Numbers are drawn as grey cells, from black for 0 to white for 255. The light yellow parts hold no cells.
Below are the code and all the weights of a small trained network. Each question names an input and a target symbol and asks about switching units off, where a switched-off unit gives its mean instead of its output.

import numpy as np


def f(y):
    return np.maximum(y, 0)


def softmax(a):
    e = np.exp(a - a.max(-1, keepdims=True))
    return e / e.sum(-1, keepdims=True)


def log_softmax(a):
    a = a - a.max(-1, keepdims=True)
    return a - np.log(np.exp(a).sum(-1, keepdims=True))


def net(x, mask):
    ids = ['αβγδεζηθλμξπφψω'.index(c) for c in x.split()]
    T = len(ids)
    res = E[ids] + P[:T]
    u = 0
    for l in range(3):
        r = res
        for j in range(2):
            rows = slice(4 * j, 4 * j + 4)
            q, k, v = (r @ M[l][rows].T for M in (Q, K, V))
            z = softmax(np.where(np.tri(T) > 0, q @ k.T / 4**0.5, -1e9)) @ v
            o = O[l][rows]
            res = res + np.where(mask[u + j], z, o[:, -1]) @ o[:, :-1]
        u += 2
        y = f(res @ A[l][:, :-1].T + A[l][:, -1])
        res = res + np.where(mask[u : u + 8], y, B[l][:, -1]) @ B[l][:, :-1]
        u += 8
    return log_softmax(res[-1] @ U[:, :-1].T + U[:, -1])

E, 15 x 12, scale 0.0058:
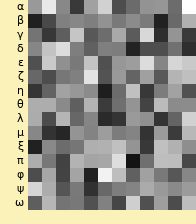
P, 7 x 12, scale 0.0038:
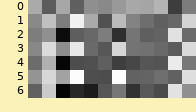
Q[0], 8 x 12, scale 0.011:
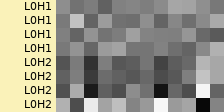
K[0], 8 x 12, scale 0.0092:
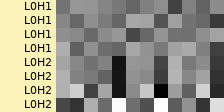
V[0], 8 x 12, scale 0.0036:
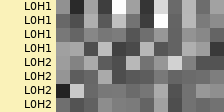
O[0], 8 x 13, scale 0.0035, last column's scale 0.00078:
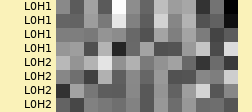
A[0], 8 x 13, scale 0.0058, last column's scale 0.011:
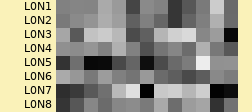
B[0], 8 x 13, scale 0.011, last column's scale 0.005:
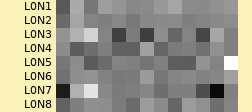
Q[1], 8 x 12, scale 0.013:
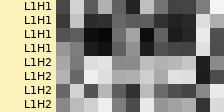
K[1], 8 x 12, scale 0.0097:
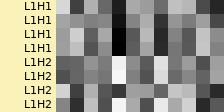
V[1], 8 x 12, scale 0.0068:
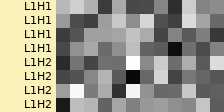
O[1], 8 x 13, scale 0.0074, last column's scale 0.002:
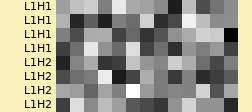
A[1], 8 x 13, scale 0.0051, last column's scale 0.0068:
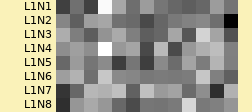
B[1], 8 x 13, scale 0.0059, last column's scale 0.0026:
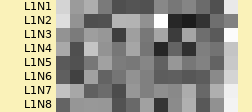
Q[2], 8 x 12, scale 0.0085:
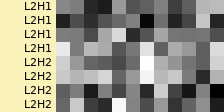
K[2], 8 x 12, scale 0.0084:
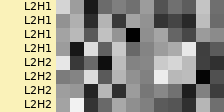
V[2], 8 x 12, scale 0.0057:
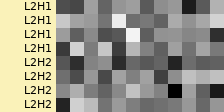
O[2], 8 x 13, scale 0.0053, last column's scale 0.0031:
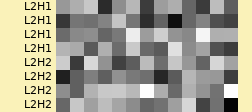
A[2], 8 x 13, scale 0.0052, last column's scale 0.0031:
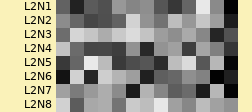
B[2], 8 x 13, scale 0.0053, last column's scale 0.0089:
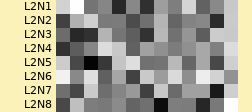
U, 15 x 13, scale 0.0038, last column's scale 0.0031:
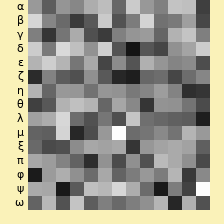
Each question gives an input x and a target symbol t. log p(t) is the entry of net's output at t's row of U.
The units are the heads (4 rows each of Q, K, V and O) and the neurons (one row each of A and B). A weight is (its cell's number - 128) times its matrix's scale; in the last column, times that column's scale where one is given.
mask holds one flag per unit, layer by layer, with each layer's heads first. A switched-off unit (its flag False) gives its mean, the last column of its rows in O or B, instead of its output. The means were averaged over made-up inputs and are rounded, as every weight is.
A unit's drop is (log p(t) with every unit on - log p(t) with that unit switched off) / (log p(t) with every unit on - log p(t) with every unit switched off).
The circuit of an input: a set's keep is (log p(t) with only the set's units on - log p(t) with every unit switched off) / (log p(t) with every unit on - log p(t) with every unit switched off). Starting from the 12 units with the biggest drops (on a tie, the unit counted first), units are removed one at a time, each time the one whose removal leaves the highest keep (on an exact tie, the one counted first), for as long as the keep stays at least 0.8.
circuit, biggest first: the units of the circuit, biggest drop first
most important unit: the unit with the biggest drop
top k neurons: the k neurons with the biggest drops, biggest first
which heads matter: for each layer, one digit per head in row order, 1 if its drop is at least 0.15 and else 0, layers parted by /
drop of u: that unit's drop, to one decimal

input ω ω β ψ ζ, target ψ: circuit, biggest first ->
[L1H1; L2H2; L1H2]
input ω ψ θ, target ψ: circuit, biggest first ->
[L1H1; L2H2; L1H2]
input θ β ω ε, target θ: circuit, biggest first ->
[L1H1; L2H1; L2H2; L0H1]
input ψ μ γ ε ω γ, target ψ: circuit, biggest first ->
[L1H1; L2H2; L1H2; L0H2]
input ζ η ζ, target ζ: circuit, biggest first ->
[L1H2; L2H1; L2H2]
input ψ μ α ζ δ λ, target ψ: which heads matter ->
00 / 11 / 01
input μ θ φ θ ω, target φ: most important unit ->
L1H2
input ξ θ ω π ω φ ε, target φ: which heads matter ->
00 / 11 / 10
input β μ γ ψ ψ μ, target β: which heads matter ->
00 / 11 / 11
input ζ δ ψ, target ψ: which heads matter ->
00 / 10 / 01
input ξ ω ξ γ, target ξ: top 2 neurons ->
[L0N5; L2N5]
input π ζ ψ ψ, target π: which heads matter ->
00 / 11 / 11
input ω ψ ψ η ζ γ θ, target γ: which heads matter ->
00 / 10 / 01
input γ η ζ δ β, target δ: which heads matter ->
00 / 11 / 00
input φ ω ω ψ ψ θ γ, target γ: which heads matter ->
00 / 11 / 01
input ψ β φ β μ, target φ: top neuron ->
[L2N2]
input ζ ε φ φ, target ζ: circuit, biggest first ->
[L0N5; L1H2; L2H2; L2H1]
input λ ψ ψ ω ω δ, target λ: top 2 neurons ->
[L2N7; L0N5]
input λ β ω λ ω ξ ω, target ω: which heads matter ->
00 / 11 / 11
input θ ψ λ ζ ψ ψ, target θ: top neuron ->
[L0N5]
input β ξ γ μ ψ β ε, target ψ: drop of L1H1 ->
0.6
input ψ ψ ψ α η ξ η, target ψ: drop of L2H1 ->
0.0
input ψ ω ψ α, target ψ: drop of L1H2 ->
0.2
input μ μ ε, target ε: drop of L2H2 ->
0.3
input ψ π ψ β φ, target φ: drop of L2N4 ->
0.1
